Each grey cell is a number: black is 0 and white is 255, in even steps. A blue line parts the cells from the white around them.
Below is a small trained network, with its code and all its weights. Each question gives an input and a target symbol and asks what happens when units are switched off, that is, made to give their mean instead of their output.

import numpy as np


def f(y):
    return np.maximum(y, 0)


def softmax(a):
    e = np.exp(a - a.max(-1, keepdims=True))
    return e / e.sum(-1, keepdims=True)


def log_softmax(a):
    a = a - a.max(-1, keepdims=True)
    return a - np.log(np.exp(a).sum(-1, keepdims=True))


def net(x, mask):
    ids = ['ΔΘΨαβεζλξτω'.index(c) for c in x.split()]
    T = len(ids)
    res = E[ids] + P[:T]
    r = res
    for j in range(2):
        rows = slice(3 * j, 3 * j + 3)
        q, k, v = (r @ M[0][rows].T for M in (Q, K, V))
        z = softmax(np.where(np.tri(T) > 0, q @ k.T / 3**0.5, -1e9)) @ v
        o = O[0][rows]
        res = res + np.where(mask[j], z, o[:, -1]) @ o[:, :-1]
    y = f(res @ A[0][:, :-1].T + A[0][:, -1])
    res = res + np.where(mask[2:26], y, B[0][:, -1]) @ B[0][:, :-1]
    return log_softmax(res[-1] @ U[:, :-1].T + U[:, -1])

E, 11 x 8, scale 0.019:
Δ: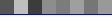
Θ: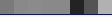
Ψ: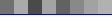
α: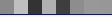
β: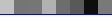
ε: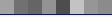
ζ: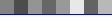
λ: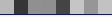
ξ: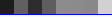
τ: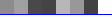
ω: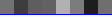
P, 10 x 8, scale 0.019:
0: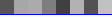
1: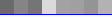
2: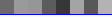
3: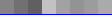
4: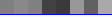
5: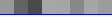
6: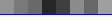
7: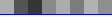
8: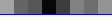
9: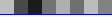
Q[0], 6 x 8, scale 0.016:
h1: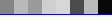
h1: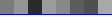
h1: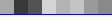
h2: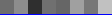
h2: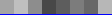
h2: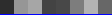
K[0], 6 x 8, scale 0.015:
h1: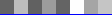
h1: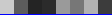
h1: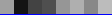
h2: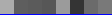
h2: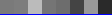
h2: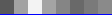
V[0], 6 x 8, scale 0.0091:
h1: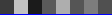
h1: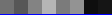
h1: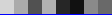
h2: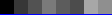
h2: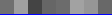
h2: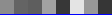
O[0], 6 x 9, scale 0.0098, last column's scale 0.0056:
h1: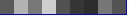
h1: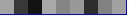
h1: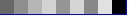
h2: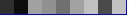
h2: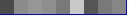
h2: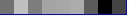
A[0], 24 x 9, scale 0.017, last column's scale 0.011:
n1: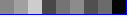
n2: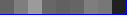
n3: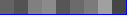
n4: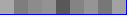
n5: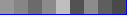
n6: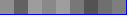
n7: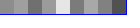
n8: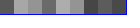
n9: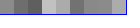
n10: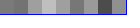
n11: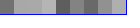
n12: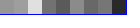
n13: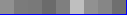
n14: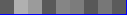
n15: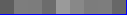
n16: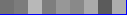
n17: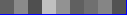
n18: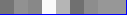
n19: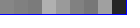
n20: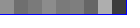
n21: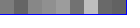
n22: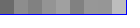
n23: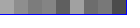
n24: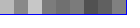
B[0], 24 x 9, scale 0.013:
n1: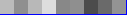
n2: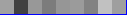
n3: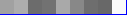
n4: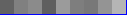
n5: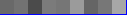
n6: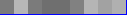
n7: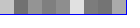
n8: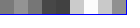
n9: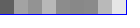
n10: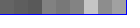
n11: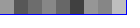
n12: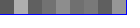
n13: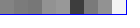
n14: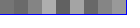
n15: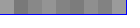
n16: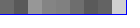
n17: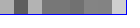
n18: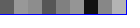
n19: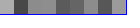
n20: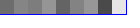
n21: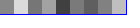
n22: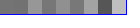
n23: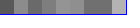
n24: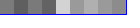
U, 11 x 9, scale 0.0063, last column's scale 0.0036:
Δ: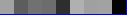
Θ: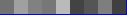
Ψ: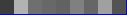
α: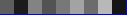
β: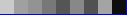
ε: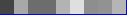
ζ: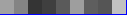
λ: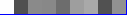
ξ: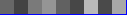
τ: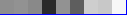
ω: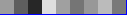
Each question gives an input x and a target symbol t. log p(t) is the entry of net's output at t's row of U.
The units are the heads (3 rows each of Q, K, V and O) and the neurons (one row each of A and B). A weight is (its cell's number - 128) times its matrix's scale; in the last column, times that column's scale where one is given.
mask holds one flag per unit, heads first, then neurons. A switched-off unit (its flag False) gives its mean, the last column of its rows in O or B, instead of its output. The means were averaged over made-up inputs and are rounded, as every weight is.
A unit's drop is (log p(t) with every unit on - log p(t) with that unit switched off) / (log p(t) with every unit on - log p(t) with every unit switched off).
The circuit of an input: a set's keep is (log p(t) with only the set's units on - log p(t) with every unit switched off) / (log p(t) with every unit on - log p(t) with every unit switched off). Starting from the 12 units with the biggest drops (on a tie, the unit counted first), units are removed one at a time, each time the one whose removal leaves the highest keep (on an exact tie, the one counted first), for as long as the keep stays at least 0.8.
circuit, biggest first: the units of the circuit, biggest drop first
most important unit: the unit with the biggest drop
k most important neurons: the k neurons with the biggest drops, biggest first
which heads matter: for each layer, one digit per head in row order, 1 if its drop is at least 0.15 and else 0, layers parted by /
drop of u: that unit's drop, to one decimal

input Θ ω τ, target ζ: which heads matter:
10
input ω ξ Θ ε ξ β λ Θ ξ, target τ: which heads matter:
11
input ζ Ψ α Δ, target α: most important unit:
n18
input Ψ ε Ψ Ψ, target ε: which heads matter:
00
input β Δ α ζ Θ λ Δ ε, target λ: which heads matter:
11
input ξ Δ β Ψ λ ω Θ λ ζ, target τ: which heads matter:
11
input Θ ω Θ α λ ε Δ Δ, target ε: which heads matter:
10
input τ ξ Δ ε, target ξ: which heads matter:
11
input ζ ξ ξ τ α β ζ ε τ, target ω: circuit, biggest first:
[h1; n13]
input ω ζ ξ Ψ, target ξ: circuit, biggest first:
[h1; h2]
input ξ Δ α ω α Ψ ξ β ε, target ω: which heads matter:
10
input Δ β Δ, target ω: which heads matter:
10
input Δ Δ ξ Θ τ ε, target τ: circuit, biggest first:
[h1; h2]
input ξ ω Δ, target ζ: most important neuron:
[n9]
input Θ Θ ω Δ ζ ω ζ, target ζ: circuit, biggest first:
[h1; n9]
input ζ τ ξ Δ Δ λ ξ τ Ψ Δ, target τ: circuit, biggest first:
[h2; h1]
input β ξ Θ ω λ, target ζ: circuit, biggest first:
[h1; n3; n9]
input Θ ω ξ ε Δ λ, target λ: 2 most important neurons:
[n7; n9]
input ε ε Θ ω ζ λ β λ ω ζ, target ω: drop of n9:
0.2
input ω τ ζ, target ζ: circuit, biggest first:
[h1]
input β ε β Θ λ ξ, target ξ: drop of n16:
0.2
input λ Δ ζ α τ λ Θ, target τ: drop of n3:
0.1
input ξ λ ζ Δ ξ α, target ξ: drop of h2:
0.4
